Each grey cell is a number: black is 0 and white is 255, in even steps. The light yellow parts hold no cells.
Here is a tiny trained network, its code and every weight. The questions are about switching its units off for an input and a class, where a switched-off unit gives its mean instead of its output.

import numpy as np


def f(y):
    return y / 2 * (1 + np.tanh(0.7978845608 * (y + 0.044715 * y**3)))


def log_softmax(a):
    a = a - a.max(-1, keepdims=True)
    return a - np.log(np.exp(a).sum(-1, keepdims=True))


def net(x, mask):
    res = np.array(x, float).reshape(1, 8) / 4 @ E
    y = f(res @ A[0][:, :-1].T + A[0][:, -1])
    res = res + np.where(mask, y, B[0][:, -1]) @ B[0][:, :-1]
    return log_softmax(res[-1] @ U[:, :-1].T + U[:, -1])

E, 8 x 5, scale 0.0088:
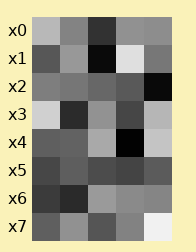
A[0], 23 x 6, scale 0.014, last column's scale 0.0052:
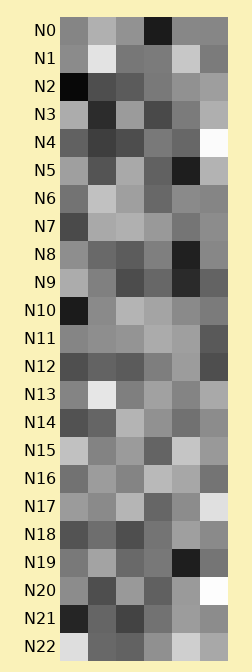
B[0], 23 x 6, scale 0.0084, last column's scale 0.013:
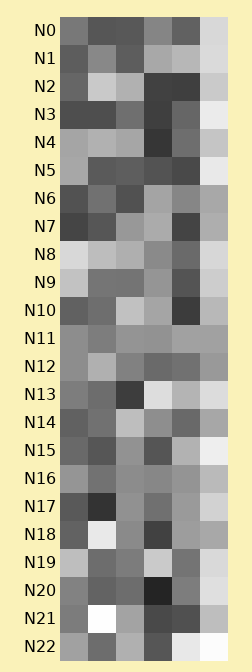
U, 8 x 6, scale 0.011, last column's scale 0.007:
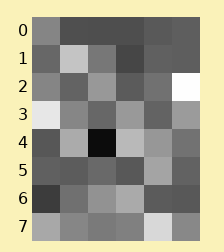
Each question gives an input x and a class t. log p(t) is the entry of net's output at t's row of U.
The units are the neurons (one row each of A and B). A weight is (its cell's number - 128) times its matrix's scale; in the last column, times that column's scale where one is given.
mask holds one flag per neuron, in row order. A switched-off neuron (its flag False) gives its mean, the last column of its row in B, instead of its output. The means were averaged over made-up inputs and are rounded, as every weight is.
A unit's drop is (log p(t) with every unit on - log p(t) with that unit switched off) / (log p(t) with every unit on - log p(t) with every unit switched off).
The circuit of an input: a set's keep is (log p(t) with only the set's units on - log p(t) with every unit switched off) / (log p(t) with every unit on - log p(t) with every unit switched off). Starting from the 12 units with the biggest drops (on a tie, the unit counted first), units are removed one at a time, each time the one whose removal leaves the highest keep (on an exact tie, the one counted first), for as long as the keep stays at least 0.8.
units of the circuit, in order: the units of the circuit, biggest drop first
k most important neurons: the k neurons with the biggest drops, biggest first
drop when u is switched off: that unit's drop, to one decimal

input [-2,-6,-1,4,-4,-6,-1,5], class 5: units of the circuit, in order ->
(N8 N15)
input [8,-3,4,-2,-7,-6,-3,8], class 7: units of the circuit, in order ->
(N22)
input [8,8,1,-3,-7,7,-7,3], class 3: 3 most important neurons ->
(N8 N9 N19)
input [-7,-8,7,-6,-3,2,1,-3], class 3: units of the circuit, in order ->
(N19 N8)
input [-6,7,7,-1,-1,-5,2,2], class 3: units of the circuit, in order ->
(N19 N3)
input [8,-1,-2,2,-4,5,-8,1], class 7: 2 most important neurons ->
(N22 N5)
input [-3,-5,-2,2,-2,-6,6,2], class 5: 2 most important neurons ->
(N8 N2)
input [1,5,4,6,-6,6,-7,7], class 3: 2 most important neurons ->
(N9 N15)
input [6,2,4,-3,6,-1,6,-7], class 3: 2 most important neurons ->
(N8 N19)
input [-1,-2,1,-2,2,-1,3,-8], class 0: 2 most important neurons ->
(N5 N22)
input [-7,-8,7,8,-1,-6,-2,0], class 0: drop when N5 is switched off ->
0.1
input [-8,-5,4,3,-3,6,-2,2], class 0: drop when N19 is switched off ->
0.0
